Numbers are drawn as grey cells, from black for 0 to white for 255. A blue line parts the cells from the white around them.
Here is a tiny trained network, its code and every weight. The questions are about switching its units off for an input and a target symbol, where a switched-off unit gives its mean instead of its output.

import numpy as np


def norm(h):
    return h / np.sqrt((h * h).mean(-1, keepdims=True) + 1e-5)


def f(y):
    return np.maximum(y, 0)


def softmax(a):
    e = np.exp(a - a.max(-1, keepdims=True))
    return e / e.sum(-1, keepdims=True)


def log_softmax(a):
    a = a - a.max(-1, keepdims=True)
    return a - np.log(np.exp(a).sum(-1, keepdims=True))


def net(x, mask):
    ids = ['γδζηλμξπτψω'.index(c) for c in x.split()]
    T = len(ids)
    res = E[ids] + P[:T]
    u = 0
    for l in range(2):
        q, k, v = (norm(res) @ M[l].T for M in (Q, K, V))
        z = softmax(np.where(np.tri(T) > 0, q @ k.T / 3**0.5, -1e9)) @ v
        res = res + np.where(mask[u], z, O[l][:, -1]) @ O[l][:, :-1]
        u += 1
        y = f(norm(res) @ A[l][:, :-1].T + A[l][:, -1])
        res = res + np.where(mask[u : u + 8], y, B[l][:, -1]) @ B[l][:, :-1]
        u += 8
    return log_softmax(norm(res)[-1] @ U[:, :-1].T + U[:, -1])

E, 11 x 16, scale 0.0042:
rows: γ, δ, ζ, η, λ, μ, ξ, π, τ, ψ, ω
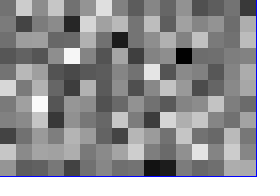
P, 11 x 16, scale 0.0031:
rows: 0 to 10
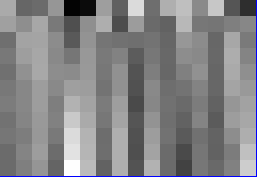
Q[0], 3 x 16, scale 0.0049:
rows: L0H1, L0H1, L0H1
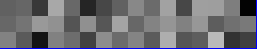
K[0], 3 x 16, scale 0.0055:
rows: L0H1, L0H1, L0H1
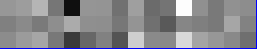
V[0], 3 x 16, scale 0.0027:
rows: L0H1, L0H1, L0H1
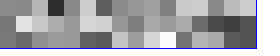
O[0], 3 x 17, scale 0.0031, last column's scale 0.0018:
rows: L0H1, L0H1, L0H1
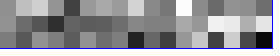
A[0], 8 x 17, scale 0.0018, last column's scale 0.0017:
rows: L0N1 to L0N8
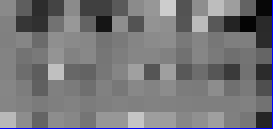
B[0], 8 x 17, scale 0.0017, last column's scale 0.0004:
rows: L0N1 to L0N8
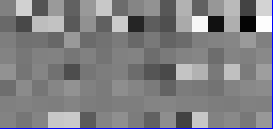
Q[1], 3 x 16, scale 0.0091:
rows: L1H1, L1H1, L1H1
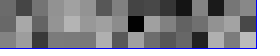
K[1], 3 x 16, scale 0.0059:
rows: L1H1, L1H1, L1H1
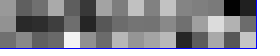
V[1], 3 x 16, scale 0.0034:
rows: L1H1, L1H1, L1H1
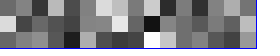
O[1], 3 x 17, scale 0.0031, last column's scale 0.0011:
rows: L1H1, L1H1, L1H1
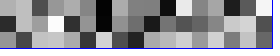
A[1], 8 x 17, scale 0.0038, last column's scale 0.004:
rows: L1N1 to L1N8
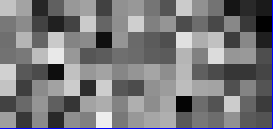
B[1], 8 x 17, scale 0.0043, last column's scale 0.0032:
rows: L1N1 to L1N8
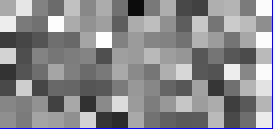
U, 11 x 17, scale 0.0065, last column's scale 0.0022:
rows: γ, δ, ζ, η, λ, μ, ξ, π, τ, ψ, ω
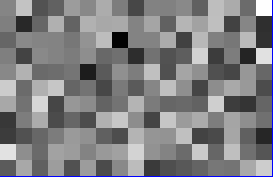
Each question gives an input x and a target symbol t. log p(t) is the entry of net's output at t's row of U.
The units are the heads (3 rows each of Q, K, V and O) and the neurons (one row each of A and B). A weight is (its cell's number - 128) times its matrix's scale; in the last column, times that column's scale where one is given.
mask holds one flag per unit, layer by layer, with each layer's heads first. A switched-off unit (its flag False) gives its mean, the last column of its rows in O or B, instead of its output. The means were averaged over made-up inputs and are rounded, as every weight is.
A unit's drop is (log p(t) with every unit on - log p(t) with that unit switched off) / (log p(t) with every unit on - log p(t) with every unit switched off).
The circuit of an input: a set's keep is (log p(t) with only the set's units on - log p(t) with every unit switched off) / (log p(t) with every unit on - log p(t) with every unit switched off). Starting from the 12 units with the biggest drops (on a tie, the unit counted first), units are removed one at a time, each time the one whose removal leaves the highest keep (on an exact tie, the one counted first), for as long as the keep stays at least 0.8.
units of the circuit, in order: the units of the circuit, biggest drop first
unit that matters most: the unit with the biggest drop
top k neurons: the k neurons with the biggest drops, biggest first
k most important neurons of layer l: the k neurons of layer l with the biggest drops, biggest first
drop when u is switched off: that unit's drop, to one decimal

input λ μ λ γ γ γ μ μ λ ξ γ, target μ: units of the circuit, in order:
[L0H1 L1H1 L1N4]
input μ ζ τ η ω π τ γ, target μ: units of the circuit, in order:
[L1H1 L1N4]
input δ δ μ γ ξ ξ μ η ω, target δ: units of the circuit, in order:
[L1H1 L1N3 L1N4]
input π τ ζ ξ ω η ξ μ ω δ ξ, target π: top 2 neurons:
[L1N7 L1N8]
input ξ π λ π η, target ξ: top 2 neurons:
[L1N8 L1N7]
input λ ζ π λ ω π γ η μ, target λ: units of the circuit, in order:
[L0H1 L1H1 L1N6]
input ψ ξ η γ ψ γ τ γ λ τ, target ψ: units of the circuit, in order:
[L1H1 L1N2]
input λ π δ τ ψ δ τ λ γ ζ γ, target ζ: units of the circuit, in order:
[L1H1 L0H1 L1N6 L1N8]
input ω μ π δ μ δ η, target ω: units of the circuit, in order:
[L1H1]
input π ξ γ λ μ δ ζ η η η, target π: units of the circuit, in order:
[L1H1 L1N7]
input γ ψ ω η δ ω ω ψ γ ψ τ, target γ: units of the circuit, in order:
[L1H1 L1N1 L0H1 L0N1]
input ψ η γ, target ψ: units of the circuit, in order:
[L1H1 L1N2 L0H1]
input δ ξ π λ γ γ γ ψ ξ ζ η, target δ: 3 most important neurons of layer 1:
[L1N3 L1N1 L1N4]
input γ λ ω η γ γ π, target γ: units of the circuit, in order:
[L1H1 L1N1 L0H1]
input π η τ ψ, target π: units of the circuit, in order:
[L1H1 L0H1 L1N7]
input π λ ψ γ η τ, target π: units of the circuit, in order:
[L1H1 L0H1 L1N7]
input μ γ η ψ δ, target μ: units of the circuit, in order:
[L0H1 L1H1 L1N4]
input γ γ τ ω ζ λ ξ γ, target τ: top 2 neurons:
[L1N5 L1N8]
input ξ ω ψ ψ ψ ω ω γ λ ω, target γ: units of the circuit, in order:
[L0H1 L1H1 L1N1]
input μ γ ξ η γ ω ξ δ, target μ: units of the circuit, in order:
[L1H1 L0H1 L1N4]
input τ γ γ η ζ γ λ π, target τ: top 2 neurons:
[L1N5 L1N8]
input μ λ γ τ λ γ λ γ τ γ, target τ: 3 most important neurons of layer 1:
[L1N5 L1N1 L1N8]
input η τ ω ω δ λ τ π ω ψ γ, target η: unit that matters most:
L0H1
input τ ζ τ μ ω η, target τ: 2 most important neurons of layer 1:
[L1N5 L1N8]
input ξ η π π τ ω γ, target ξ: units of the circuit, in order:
[L1H1 L1N8 L1N7 L0H1]
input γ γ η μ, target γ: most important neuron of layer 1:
[L1N1]
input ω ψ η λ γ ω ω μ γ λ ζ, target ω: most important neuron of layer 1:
[L1N1]
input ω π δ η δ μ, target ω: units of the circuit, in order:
[L1H1 L0H1]
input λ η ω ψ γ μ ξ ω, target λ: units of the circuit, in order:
[L1H1 L1N6 L0H1]
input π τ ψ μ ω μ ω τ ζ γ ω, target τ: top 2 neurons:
[L1N5 L1N1]
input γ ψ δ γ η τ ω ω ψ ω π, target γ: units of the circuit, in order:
[L1H1 L1N1]
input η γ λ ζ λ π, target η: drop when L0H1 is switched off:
1.0
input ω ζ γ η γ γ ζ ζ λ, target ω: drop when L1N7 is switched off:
0.0
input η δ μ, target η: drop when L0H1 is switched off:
1.1
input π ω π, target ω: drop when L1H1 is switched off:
0.8
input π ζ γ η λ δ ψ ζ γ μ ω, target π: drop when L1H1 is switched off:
1.3
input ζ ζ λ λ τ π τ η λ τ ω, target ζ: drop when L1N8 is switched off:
0.1
